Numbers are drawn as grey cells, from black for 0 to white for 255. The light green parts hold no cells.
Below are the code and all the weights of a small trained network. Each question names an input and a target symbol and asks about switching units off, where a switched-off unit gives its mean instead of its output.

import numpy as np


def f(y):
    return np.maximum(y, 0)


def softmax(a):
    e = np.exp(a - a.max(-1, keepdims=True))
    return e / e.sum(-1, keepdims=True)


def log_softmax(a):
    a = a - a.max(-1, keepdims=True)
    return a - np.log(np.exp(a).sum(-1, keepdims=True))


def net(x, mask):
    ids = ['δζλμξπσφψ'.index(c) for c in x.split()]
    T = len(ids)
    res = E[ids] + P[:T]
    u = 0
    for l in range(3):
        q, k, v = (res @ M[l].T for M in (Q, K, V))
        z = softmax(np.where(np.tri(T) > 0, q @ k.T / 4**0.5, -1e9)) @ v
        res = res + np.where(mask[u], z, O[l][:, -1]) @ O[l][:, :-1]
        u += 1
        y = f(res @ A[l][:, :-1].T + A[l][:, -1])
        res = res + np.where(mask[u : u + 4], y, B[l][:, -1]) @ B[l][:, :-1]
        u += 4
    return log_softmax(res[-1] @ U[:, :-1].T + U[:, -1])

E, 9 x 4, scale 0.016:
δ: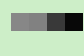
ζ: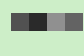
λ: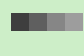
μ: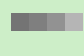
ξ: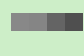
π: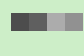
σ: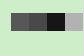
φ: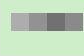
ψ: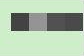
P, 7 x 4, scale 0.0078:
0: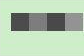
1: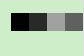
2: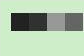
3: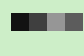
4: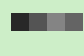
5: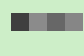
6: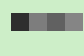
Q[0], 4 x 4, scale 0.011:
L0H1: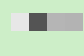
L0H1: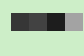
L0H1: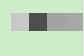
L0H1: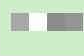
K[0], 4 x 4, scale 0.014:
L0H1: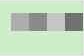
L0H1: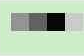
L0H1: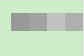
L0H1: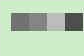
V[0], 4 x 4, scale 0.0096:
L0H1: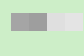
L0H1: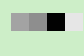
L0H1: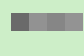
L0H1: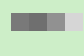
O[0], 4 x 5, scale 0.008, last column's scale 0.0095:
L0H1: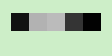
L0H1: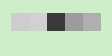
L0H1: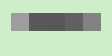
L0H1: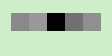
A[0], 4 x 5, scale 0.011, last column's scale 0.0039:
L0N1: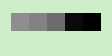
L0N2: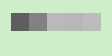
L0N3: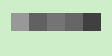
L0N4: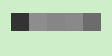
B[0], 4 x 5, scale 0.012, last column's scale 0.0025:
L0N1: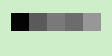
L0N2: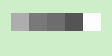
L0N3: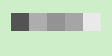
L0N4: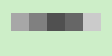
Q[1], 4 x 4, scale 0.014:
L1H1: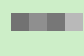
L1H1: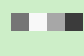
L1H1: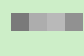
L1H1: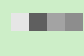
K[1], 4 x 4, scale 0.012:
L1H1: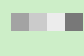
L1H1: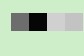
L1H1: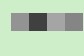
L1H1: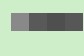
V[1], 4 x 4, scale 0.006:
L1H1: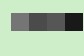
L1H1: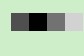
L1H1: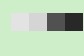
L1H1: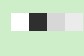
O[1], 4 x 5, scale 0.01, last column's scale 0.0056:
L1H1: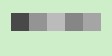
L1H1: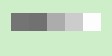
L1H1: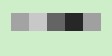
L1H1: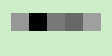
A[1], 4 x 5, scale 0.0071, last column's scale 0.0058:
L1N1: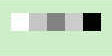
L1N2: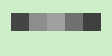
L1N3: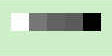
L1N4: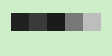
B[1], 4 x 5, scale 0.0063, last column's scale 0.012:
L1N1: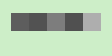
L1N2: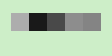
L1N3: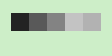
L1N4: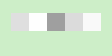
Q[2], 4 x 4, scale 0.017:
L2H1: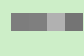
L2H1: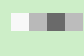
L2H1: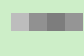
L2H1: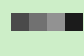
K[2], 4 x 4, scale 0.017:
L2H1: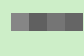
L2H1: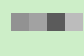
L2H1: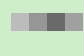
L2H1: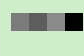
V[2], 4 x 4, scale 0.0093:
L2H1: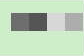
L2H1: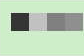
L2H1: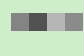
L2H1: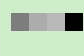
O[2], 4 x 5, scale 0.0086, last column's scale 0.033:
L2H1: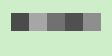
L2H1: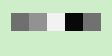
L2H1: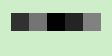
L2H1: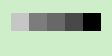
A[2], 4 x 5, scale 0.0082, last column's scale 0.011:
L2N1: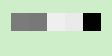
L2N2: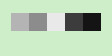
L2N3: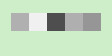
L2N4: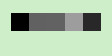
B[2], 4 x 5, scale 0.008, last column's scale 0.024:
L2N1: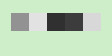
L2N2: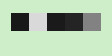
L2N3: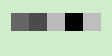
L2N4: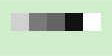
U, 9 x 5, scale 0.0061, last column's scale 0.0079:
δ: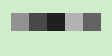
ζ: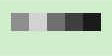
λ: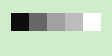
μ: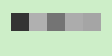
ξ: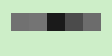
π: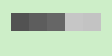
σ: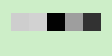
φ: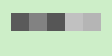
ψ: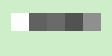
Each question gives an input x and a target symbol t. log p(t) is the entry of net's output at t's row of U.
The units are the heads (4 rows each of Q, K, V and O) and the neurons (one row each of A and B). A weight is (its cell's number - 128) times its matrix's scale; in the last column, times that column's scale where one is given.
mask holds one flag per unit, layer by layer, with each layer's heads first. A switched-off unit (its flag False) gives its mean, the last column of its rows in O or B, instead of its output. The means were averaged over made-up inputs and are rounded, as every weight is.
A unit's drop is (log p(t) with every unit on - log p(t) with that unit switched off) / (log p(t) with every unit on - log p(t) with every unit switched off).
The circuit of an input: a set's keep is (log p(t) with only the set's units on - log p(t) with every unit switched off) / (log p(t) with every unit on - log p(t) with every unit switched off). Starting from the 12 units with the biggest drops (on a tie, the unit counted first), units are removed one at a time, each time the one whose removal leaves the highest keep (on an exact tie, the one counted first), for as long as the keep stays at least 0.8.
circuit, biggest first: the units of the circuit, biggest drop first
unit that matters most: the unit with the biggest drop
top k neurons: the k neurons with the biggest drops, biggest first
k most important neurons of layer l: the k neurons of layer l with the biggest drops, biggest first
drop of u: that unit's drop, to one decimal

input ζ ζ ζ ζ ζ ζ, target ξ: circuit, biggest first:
[L2H1; L0H1]
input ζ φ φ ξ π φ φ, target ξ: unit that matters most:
L1N4
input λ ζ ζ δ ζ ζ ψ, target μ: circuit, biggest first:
[L2N4; L0H1; L2H1; L1H1]
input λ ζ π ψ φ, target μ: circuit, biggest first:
[L2N4; L1H1]
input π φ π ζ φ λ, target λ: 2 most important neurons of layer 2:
[L2N4; L2N1]
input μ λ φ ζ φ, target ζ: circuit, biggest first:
[L0H1; L1H1; L2H1; L2N2]
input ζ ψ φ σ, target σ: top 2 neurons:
[L2N1; L1N4]
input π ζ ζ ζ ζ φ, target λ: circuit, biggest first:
[L0H1; L2H1; L2N4; L2N1]
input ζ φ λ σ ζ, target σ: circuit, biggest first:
[L2N1; L2H1; L0H1]
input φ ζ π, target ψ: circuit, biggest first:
[L2H1; L1H1]
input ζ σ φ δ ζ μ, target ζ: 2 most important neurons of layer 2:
[L2N1; L2N3]
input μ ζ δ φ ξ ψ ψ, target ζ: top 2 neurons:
[L2N2; L2N4]
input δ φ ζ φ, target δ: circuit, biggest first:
[L0H1; L2H1; L1H1; L2N1]
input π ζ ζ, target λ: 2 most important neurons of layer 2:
[L2N4; L2N1]
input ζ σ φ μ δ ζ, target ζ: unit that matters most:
L1H1
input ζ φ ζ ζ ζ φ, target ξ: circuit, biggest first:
[L2H1; L1H1; L0H1]
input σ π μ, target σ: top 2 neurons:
[L2N1; L1N3]
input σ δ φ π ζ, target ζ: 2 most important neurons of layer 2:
[L2N3; L2N1]
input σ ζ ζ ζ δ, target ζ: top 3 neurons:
[L2N3; L0N1; L2N1]
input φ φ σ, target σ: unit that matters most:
L2H1
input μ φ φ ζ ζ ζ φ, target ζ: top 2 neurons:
[L2N2; L1N3]
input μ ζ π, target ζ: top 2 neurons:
[L2N2; L0N4]
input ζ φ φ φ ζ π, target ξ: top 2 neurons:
[L2N4; L1N4]
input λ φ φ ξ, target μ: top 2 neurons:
[L2N4; L1N4]
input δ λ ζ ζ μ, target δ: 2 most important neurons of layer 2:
[L2N1; L2N3]
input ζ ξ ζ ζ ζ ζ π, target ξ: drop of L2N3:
-0.1
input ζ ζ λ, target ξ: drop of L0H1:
0.7
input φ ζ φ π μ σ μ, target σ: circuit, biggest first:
[L0H1]
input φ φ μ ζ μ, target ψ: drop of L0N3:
0.1
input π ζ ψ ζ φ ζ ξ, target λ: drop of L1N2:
0.0
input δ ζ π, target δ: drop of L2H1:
0.4
